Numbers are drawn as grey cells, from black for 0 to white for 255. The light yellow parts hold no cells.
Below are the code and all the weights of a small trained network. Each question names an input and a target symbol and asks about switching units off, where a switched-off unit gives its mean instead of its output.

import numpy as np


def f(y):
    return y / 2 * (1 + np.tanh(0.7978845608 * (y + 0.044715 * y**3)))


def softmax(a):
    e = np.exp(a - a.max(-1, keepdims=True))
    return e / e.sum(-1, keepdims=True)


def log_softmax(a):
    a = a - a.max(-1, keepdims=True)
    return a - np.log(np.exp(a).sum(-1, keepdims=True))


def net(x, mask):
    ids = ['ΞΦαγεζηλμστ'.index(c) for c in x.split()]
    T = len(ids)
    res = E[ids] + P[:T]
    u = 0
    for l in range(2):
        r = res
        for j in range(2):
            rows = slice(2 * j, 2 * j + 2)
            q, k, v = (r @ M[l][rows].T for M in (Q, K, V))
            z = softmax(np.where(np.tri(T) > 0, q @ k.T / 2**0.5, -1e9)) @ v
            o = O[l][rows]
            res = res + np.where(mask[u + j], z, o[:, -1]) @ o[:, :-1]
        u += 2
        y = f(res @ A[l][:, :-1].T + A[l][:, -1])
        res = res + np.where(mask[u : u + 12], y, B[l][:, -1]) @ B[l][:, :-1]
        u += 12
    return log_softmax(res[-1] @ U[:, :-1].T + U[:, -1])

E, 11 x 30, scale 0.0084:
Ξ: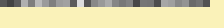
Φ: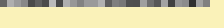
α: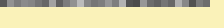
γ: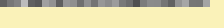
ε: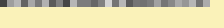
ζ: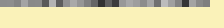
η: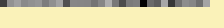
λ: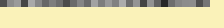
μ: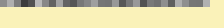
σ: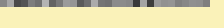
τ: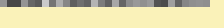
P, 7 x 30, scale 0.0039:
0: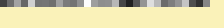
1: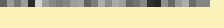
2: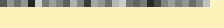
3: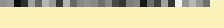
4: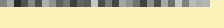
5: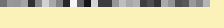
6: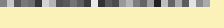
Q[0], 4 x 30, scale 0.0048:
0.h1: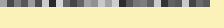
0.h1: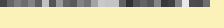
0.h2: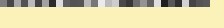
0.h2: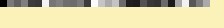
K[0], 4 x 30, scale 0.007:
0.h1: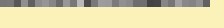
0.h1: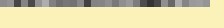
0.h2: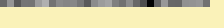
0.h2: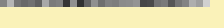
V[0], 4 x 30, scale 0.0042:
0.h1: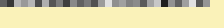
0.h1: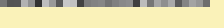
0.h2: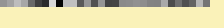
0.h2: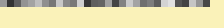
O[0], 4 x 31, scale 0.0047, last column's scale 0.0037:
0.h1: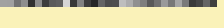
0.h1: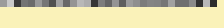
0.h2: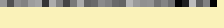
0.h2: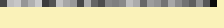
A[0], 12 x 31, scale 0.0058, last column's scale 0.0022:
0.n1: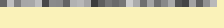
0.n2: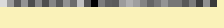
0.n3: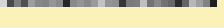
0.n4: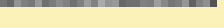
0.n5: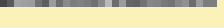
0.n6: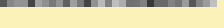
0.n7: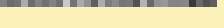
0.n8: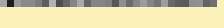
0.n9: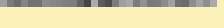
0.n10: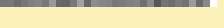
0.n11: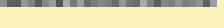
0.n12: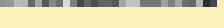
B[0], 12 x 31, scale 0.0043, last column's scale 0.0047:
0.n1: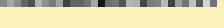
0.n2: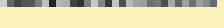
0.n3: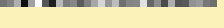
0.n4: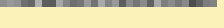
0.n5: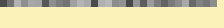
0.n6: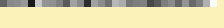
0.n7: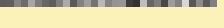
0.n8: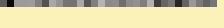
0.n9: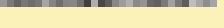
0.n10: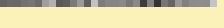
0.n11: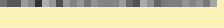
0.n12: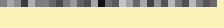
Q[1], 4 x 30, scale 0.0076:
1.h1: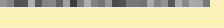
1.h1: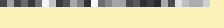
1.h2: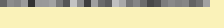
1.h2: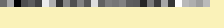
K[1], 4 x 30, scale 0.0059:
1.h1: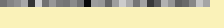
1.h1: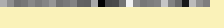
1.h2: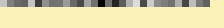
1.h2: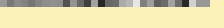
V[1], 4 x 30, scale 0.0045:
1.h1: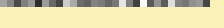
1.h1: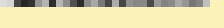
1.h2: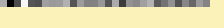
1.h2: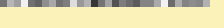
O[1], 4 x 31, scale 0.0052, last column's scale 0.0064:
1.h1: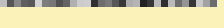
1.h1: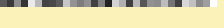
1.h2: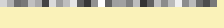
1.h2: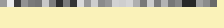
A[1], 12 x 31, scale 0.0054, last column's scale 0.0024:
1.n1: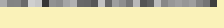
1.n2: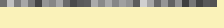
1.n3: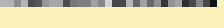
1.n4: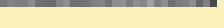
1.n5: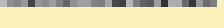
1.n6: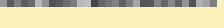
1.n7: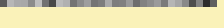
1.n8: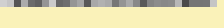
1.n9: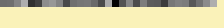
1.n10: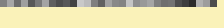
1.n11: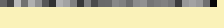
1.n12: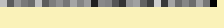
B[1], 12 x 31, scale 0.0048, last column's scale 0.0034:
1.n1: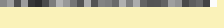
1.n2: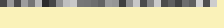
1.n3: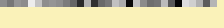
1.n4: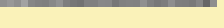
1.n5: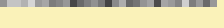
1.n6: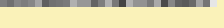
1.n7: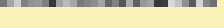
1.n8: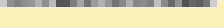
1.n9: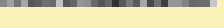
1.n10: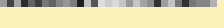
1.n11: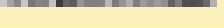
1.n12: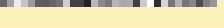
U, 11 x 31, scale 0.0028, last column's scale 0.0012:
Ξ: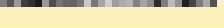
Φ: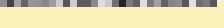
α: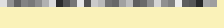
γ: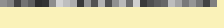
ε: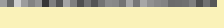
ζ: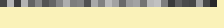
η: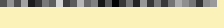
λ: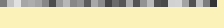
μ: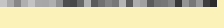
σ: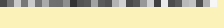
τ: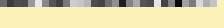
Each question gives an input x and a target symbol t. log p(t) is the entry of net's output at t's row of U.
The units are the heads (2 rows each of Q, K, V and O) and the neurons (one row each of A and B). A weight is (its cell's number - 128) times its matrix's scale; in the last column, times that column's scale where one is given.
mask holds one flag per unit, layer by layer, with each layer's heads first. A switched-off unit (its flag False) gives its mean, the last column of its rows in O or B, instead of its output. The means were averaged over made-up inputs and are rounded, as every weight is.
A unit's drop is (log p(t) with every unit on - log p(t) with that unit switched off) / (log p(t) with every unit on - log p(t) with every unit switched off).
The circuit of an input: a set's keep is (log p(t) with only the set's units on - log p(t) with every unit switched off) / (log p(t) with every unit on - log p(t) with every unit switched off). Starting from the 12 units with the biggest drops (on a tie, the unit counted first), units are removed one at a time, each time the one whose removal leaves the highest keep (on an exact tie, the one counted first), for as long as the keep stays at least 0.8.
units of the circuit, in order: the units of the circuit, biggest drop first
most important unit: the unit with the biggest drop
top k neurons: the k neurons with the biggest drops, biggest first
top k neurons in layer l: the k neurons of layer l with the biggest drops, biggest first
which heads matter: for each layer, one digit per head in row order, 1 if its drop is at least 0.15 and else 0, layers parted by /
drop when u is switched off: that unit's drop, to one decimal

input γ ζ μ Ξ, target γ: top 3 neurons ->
0.n2, 1.n1, 0.n8
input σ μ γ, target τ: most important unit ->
1.h1
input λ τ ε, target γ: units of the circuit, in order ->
1.h2, 1.n1, 0.n9
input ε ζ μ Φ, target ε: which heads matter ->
10 / 11
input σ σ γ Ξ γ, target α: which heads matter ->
01 / 01
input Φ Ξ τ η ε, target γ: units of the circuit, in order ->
0.n9, 1.h2, 1.n1
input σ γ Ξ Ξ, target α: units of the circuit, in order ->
1.h2, 1.h1, 1.n8
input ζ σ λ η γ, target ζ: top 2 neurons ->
1.n2, 0.n1
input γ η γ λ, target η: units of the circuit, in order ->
1.h1, 1.h2, 1.n9
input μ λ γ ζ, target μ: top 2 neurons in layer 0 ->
0.n8, 0.n12
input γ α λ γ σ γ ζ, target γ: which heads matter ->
11 / 11
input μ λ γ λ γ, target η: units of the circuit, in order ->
1.h1, 1.n9, 1.h2
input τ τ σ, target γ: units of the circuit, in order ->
1.h2, 1.n1
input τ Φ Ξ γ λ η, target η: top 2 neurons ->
1.n9, 0.n6
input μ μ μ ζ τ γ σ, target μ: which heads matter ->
11 / 10
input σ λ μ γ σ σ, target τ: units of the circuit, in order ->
1.h1, 1.n6
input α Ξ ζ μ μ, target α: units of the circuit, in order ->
1.h1, 1.h2, 1.n8
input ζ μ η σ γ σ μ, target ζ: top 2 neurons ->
0.n1, 1.n2
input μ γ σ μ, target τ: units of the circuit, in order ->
1.h1, 1.n6
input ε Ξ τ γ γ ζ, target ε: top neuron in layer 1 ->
1.n12
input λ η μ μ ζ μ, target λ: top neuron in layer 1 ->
1.n12
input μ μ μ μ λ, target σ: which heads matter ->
00 / 10
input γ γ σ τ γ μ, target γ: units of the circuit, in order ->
1.h2, 1.n1, 0.n6
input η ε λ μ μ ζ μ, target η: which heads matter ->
11 / 11
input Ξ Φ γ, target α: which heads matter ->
00 / 11
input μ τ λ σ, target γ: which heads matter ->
00 / 11
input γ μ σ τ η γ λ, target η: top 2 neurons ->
1.n9, 0.n10
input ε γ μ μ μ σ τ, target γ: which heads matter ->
00 / 11
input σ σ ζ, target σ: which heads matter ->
11 / 10
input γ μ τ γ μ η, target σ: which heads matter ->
00 / 10
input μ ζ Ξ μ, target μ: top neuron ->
1.n3
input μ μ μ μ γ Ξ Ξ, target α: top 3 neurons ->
0.n9, 1.n8, 0.n4
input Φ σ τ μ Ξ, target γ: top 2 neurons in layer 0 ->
0.n9, 0.n5
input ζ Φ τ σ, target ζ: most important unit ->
0.h2
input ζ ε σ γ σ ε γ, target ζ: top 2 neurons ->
0.n1, 1.n2
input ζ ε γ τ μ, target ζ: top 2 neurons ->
1.n2, 0.n1
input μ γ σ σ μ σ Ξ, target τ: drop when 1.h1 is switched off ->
1.0
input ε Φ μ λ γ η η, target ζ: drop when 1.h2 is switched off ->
0.2
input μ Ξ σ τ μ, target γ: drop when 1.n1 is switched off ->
0.6
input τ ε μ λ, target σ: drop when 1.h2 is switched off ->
0.2
